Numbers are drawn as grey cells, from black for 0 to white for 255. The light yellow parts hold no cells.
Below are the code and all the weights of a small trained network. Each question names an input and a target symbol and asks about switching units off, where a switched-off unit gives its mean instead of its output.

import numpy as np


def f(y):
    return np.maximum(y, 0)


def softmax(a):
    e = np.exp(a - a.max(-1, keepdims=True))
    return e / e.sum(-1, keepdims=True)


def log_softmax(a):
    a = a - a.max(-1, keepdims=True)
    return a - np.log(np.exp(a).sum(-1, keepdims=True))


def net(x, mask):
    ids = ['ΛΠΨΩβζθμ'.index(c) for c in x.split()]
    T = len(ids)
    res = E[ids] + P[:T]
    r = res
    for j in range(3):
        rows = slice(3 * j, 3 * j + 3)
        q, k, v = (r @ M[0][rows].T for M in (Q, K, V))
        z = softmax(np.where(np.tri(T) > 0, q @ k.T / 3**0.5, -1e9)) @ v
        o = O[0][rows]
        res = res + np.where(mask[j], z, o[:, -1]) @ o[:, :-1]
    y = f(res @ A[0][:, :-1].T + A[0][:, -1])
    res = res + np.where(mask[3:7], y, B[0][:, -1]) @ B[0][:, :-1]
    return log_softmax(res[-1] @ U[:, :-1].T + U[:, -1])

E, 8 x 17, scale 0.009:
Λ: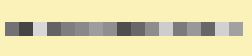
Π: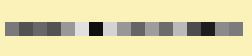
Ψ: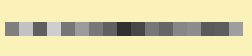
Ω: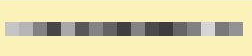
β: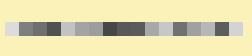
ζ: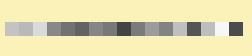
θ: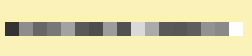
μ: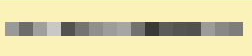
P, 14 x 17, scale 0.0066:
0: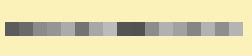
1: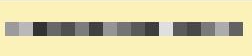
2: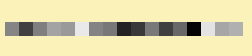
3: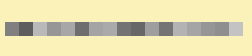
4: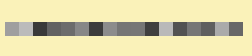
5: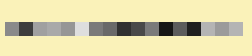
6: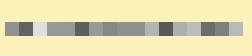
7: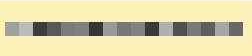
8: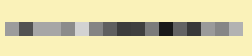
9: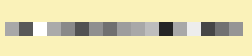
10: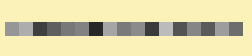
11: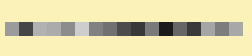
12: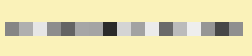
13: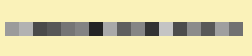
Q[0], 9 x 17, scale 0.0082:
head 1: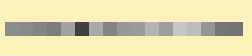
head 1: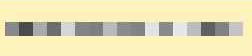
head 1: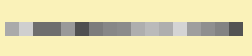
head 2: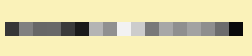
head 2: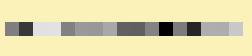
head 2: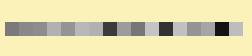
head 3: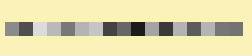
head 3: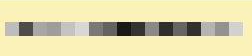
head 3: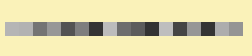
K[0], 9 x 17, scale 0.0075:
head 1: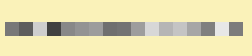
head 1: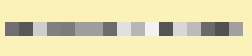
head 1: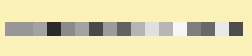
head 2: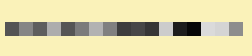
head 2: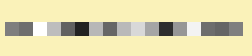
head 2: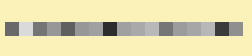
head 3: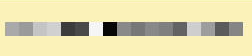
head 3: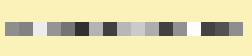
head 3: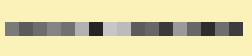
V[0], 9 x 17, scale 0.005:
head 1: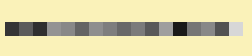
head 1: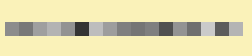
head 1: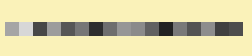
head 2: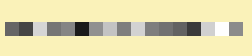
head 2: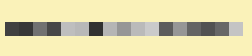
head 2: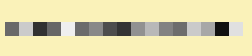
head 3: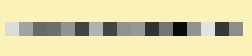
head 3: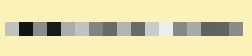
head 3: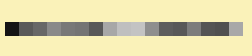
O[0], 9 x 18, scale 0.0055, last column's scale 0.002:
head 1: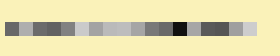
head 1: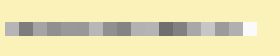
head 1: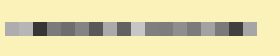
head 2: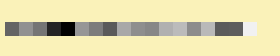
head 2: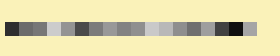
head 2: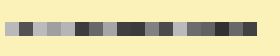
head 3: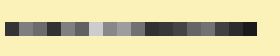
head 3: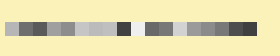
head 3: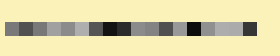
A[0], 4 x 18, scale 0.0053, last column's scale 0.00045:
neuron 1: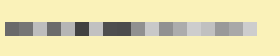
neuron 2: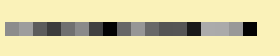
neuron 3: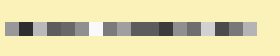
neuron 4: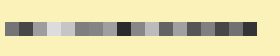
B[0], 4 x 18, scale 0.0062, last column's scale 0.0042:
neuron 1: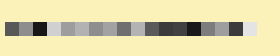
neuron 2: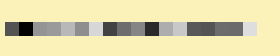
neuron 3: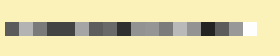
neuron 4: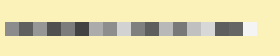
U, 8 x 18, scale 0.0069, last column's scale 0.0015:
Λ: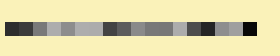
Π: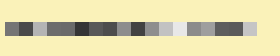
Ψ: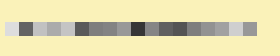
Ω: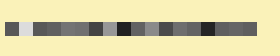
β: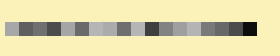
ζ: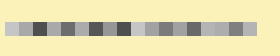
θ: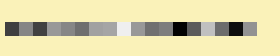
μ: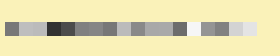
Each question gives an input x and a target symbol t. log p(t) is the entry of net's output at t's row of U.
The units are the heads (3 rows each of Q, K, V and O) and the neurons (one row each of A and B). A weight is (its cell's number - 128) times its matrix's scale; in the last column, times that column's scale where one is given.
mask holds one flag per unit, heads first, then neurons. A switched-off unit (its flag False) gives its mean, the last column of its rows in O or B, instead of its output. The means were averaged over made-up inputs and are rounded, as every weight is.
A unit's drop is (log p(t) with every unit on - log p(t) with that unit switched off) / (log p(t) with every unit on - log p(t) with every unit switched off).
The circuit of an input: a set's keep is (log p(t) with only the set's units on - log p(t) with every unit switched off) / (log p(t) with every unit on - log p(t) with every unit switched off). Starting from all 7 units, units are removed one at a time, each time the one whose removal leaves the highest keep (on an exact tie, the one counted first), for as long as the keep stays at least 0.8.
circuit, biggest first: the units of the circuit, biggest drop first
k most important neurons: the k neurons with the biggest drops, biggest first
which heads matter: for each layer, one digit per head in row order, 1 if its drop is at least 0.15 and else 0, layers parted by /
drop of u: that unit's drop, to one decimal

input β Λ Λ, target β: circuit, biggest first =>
[head 3]
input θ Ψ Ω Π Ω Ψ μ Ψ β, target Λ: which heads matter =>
001
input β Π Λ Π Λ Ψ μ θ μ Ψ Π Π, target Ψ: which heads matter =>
010
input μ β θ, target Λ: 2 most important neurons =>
[neuron 2; neuron 4]
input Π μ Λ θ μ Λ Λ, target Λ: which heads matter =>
100
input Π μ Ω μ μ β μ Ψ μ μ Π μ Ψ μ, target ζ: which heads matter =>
001
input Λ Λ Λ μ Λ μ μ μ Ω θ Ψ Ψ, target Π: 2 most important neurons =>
[neuron 4; neuron 1]
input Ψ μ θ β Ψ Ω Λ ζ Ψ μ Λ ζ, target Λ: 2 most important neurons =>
[neuron 2; neuron 4]
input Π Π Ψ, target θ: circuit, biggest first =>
[head 2; neuron 4]
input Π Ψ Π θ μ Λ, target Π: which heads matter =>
010
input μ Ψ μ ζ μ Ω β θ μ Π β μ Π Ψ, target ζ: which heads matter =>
001
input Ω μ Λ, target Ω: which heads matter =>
011
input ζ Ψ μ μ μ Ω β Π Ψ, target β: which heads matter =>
011
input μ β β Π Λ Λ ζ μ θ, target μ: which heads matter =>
011
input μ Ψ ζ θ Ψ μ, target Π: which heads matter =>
010
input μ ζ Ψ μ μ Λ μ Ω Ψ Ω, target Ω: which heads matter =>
001
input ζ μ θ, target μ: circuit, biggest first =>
[head 3; head 2]
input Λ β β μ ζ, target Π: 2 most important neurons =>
[neuron 1; neuron 2]
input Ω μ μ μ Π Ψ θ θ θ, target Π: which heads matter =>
011
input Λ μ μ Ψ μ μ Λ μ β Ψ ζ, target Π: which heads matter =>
101
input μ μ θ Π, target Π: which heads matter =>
110
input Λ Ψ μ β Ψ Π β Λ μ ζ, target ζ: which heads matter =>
110
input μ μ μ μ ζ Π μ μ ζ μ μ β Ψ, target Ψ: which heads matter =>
010
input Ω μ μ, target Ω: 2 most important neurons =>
[neuron 3; neuron 4]
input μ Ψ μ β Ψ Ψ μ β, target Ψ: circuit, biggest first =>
[head 2]
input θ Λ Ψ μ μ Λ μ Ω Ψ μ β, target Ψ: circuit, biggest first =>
[head 2; neuron 3]
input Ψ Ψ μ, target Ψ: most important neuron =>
[neuron 1]
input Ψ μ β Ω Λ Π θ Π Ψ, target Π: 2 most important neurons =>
[neuron 4; neuron 1]
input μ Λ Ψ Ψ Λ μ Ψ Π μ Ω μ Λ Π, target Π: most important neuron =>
[neuron 1]
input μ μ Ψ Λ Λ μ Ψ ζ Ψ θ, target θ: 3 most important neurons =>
[neuron 1; neuron 4; neuron 3]
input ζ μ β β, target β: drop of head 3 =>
0.8
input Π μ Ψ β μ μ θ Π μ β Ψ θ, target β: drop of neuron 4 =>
0.3
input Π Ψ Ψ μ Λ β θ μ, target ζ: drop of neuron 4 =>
0.1
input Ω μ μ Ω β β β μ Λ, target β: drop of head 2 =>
0.3
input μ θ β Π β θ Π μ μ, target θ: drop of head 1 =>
0.1
